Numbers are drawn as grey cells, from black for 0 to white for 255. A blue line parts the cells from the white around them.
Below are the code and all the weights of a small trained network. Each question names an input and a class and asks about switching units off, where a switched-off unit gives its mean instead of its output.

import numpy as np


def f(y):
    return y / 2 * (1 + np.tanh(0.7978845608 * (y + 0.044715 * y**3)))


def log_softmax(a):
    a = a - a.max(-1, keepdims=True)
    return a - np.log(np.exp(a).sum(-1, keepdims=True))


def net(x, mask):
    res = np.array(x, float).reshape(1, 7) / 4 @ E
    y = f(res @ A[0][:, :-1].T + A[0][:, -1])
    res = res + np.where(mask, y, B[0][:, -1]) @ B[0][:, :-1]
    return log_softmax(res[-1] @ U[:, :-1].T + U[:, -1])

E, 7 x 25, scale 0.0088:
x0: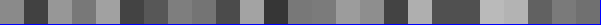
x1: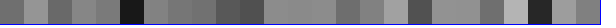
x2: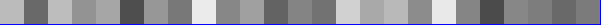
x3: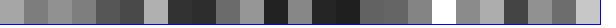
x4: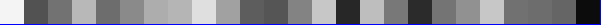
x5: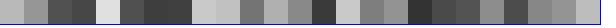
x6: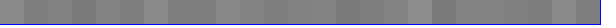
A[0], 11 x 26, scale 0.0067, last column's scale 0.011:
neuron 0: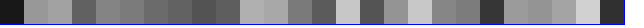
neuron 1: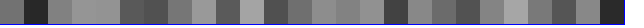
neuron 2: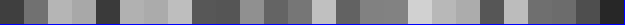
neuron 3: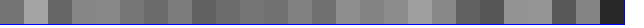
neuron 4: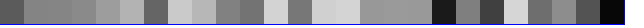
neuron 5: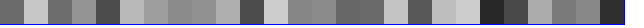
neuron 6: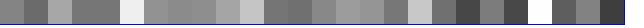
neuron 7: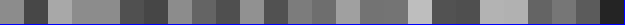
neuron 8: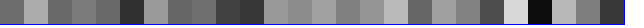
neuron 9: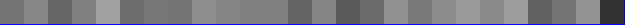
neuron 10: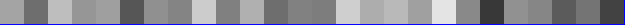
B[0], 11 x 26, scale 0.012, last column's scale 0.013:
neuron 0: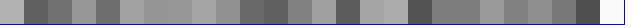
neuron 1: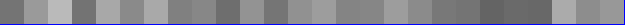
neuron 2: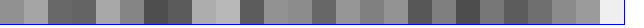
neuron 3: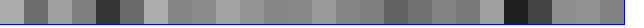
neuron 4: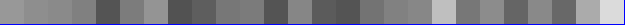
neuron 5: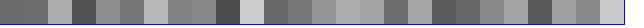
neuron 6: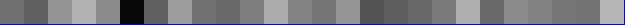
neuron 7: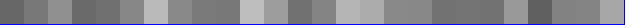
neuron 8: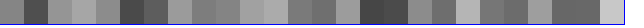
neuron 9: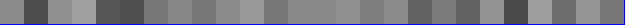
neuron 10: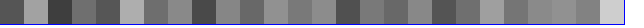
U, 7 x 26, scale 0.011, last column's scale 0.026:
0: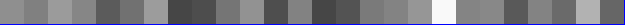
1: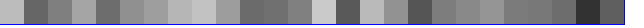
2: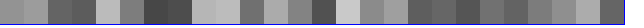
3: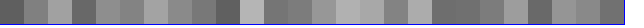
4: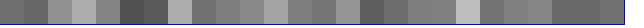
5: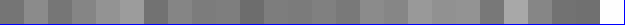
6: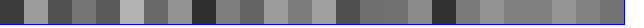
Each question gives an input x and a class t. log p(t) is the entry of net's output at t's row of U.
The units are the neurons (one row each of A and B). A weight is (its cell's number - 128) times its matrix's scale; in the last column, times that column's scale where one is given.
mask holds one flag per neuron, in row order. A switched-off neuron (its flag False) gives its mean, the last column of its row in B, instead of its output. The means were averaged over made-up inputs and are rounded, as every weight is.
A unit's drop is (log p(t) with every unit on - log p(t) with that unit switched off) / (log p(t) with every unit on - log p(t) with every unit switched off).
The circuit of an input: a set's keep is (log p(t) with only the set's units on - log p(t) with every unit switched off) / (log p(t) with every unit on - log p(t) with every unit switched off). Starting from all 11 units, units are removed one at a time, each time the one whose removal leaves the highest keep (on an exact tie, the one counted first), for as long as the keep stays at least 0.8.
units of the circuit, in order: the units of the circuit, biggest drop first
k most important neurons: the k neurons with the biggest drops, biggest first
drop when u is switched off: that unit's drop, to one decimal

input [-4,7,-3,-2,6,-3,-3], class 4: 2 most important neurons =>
neuron 8; neuron 0
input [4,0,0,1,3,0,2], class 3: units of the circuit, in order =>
neuron 0
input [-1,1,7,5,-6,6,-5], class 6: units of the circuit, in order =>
neuron 10; neuron 2
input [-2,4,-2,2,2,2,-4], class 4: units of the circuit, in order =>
neuron 2; neuron 0
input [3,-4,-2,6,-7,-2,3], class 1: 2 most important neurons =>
neuron 0; neuron 4
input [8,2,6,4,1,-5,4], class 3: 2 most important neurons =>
neuron 7; neuron 1
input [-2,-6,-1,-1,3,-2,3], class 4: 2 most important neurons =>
neuron 6; neuron 0
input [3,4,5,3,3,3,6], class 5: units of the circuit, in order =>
neuron 2; neuron 0; neuron 4; neuron 10
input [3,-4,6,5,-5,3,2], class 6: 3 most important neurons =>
neuron 10; neuron 4; neuron 2
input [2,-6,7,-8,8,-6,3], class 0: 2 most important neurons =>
neuron 4; neuron 0
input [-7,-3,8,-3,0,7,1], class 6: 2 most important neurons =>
neuron 10; neuron 2
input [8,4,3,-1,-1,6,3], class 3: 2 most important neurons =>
neuron 2; neuron 7
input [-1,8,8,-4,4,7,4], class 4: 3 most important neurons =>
neuron 8; neuron 2; neuron 0
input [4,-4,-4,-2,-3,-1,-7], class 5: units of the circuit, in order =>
neuron 10
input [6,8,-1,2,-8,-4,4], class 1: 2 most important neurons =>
neuron 0; neuron 6
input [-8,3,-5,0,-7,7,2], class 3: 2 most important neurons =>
neuron 5; neuron 2
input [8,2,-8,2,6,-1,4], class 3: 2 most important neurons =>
neuron 0; neuron 7
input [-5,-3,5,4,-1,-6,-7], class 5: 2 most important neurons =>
neuron 4; neuron 10
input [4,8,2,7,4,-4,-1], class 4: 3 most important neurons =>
neuron 8; neuron 4; neuron 0
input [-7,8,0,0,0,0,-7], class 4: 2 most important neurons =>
neuron 8; neuron 7
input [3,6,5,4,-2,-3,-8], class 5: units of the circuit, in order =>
neuron 4
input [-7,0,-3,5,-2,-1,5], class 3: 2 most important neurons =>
neuron 5; neuron 4
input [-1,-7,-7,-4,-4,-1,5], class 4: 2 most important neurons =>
neuron 6; neuron 10
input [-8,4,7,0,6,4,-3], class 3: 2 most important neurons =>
neuron 5; neuron 0
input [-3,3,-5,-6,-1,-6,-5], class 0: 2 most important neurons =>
neuron 4; neuron 10
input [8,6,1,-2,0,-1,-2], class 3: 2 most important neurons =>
neuron 7; neuron 1
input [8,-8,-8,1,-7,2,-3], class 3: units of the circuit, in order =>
neuron 7
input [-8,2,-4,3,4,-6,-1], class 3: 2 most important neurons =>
neuron 5; neuron 0
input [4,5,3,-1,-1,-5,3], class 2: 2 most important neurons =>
neuron 2; neuron 6
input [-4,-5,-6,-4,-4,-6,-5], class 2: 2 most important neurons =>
neuron 2; neuron 10
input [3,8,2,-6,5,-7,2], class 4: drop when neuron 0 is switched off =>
0.2
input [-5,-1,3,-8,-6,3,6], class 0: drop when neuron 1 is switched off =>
0.0
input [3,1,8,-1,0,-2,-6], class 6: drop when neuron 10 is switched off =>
0.8
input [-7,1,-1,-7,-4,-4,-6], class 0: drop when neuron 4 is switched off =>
1.4
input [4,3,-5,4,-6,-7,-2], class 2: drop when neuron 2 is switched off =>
0.8
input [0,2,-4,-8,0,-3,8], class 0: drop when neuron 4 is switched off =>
0.8
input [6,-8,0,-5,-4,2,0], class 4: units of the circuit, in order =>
neuron 6
